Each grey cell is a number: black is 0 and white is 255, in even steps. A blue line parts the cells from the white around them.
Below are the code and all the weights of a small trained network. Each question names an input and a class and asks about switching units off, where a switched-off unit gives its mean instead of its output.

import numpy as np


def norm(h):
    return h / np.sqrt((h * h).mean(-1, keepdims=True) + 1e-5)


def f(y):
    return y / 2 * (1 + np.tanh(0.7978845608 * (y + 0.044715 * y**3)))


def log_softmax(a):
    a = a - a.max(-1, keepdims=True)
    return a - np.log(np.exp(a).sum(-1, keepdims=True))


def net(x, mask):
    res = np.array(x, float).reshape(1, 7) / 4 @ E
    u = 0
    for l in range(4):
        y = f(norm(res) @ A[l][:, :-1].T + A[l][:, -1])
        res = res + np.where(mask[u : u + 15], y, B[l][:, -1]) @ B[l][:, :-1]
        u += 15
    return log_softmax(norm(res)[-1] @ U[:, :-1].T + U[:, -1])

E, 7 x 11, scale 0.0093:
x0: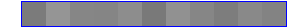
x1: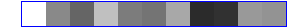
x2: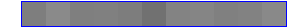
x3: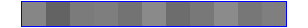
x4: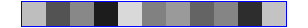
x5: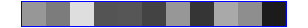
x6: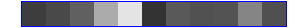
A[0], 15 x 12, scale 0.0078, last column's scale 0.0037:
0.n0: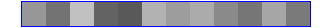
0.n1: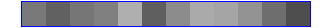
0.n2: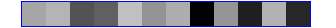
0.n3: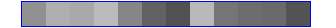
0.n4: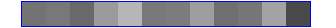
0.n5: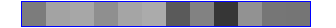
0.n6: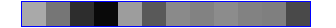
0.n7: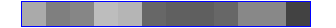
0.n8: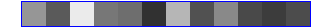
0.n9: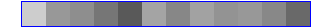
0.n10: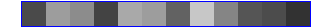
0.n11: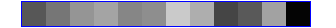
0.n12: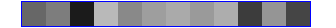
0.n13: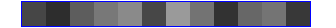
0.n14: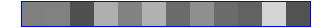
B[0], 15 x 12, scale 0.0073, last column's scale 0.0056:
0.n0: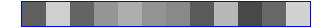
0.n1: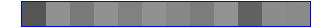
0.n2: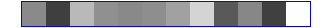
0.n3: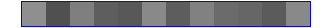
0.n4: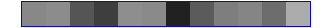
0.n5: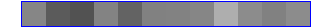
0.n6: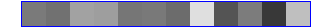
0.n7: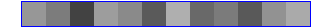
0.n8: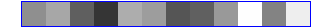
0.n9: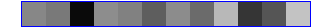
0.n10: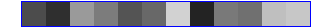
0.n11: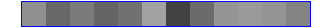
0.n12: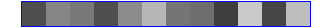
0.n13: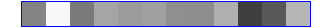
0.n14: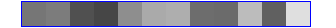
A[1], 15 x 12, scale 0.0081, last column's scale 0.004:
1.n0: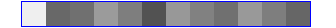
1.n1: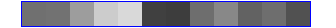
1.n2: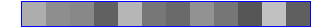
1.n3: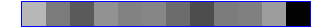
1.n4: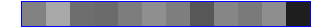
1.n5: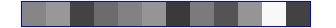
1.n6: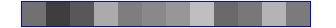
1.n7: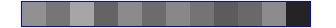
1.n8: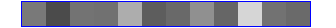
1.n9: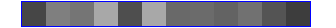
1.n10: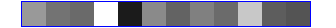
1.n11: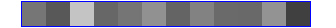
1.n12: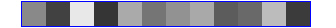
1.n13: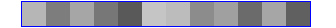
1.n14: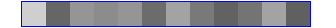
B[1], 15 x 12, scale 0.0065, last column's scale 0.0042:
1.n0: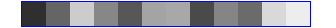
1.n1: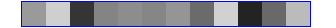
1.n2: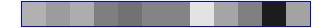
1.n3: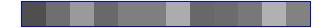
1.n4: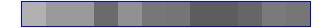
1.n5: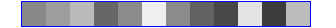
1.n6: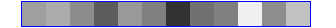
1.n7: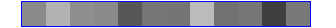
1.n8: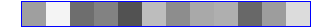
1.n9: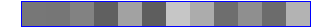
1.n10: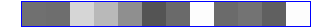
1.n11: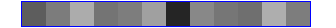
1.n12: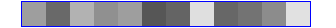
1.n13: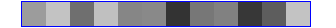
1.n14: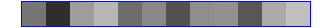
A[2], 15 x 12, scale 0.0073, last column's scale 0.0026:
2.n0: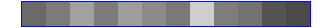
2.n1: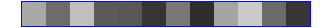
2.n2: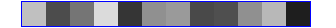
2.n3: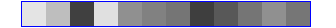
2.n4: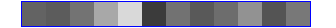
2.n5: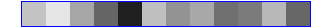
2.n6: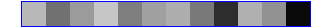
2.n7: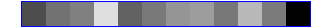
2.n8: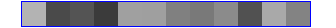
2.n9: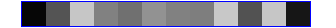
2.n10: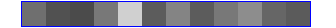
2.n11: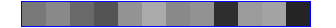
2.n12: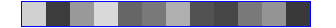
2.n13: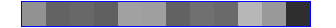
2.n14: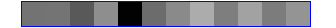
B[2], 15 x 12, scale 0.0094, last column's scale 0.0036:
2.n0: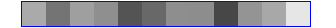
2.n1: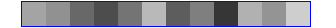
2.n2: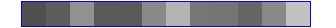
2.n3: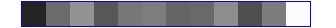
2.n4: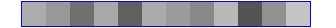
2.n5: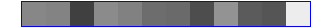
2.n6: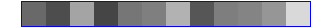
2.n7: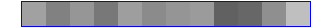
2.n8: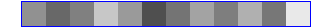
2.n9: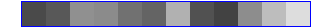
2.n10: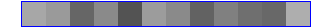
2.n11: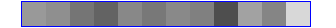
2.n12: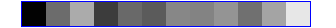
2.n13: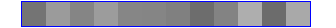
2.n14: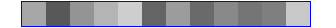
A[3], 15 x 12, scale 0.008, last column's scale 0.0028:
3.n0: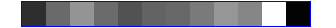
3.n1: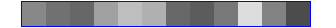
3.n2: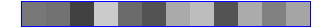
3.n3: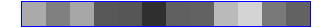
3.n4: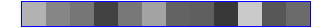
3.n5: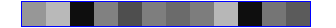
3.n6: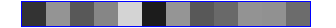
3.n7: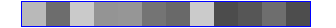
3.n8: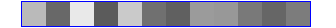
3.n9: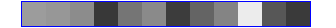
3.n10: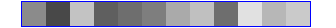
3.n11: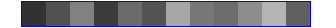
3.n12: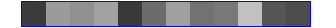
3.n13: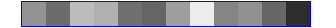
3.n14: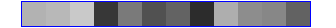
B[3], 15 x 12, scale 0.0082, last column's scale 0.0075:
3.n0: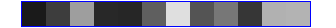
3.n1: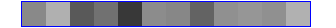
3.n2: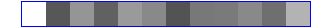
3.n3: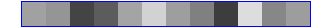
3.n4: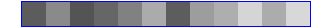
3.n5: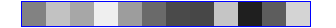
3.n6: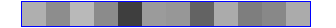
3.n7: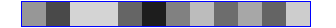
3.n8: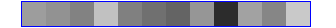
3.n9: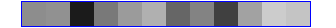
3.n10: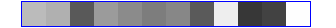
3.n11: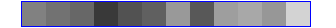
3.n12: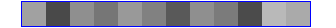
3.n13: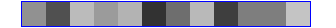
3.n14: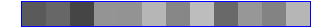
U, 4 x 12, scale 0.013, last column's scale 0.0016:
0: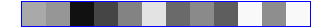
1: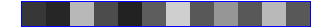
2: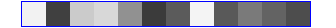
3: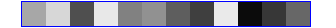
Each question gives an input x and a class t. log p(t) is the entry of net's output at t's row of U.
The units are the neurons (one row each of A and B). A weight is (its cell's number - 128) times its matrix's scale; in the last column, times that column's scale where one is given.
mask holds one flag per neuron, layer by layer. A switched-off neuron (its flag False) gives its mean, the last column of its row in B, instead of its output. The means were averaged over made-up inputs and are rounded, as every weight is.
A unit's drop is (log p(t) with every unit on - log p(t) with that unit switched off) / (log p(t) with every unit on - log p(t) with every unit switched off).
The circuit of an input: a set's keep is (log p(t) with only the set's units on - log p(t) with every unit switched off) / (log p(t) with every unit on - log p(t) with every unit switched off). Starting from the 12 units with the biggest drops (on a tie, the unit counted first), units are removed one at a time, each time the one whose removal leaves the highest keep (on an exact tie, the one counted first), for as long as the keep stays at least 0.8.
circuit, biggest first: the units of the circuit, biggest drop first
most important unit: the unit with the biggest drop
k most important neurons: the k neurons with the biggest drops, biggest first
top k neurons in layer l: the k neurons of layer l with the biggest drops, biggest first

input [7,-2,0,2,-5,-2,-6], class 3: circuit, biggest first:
[2.n5]
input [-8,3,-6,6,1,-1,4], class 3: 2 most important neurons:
[0.n13 1.n1]
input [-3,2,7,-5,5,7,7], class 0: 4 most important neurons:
[0.n8 0.n9 0.n0 2.n1]
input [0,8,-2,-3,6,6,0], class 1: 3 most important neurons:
[2.n12 1.n0 1.n14]
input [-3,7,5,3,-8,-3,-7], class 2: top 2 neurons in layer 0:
[0.n10 0.n7]
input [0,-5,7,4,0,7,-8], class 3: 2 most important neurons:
[3.n5 0.n0]
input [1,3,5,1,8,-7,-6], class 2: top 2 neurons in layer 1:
[1.n2 1.n12]
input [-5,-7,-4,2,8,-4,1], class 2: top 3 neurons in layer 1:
[1.n12 1.n0 1.n2]
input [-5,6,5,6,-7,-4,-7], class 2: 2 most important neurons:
[1.n10 0.n10]
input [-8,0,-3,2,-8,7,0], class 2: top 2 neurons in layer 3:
[3.n13 3.n7]
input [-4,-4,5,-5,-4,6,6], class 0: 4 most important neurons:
[0.n8 0.n9 0.n0 2.n1]
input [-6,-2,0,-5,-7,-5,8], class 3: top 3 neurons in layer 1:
[1.n1 1.n12 1.n2]
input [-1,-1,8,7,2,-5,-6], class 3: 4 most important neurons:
[0.n0 3.n5 0.n8 0.n9]
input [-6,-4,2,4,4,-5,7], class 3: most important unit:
0.n13
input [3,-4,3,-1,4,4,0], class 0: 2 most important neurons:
[0.n8 1.n0]
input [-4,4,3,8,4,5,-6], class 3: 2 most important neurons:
[1.n13 0.n0]
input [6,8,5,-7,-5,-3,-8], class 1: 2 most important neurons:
[2.n12 2.n2]
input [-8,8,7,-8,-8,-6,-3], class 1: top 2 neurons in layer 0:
[0.n2 0.n6]
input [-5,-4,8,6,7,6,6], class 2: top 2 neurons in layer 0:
[0.n6 0.n14]
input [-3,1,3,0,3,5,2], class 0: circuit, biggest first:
[0.n8]
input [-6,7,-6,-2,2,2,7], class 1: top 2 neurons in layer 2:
[2.n12 2.n3]
